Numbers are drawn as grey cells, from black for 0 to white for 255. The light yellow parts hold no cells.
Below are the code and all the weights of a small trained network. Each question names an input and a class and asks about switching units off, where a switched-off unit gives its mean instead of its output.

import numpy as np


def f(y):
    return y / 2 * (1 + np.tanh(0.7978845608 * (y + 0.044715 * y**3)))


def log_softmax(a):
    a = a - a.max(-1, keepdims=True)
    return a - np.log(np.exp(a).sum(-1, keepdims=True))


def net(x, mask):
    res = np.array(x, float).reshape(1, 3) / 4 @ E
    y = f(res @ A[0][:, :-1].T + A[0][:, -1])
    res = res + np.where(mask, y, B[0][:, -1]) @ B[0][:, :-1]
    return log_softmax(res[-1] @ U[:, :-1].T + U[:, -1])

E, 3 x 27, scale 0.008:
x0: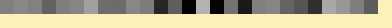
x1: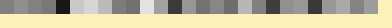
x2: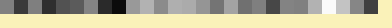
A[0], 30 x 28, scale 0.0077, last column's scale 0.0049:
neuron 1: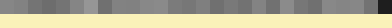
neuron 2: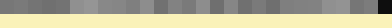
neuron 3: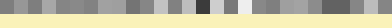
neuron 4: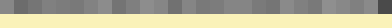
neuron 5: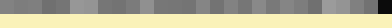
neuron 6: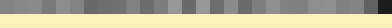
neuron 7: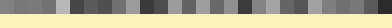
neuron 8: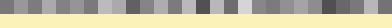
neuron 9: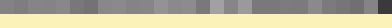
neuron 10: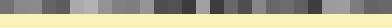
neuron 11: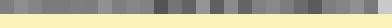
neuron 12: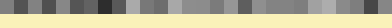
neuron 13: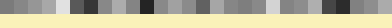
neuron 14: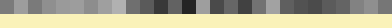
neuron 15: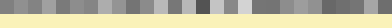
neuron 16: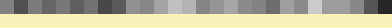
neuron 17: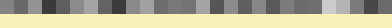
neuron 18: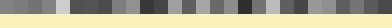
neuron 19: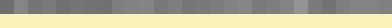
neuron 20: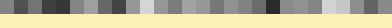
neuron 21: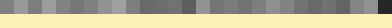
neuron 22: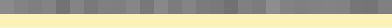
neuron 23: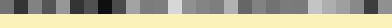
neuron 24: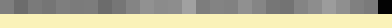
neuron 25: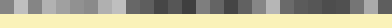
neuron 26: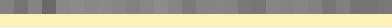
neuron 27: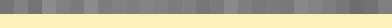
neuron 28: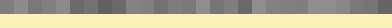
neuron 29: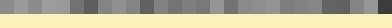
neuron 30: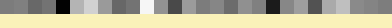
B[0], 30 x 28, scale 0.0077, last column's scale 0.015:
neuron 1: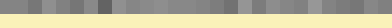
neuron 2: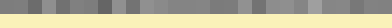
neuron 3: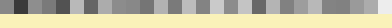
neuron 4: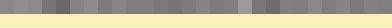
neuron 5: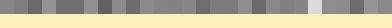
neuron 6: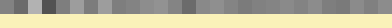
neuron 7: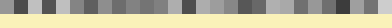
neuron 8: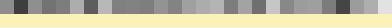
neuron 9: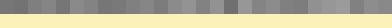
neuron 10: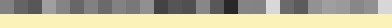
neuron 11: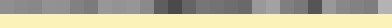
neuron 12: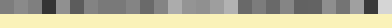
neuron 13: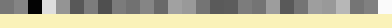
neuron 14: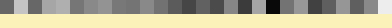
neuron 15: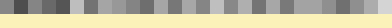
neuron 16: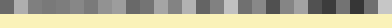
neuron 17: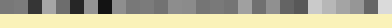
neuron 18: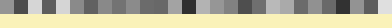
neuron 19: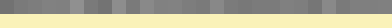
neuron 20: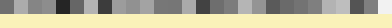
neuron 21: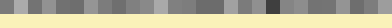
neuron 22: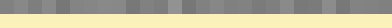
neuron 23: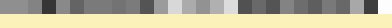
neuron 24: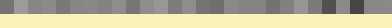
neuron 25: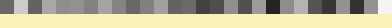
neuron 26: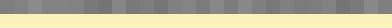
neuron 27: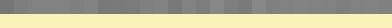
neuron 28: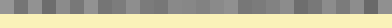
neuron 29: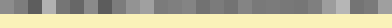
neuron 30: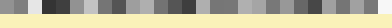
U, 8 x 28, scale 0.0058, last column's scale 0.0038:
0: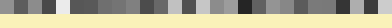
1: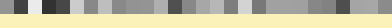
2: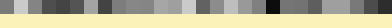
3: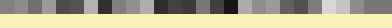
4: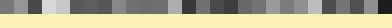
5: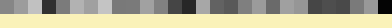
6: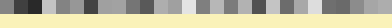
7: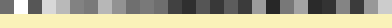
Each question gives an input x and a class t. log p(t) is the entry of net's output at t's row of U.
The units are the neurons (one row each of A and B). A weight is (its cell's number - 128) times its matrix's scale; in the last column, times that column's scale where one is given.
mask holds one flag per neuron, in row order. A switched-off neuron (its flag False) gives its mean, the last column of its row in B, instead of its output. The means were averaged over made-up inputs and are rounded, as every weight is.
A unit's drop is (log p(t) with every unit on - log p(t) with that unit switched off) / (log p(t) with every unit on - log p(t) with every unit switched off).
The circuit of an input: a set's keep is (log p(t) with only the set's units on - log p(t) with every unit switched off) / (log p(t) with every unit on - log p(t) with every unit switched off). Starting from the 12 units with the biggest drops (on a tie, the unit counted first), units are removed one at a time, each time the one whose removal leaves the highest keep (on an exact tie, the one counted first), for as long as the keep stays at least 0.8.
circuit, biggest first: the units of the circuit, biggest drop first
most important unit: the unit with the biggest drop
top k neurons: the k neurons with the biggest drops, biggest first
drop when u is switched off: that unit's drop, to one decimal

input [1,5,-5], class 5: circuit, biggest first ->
(neuron 13; neuron 30; neuron 25)
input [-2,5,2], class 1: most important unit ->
neuron 13
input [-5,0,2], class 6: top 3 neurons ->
(neuron 30; neuron 18; neuron 7)
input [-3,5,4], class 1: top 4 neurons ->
(neuron 30; neuron 13; neuron 14; neuron 25)
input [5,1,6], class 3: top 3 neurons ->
(neuron 10; neuron 17; neuron 25)
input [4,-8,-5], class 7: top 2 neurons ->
(neuron 25; neuron 14)
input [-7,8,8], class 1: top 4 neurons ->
(neuron 30; neuron 3; neuron 15; neuron 13)
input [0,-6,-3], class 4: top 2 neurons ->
(neuron 13; neuron 23)
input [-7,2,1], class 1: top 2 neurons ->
(neuron 13; neuron 17)
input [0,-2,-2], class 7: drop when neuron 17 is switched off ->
0.2
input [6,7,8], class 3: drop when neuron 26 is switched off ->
0.0
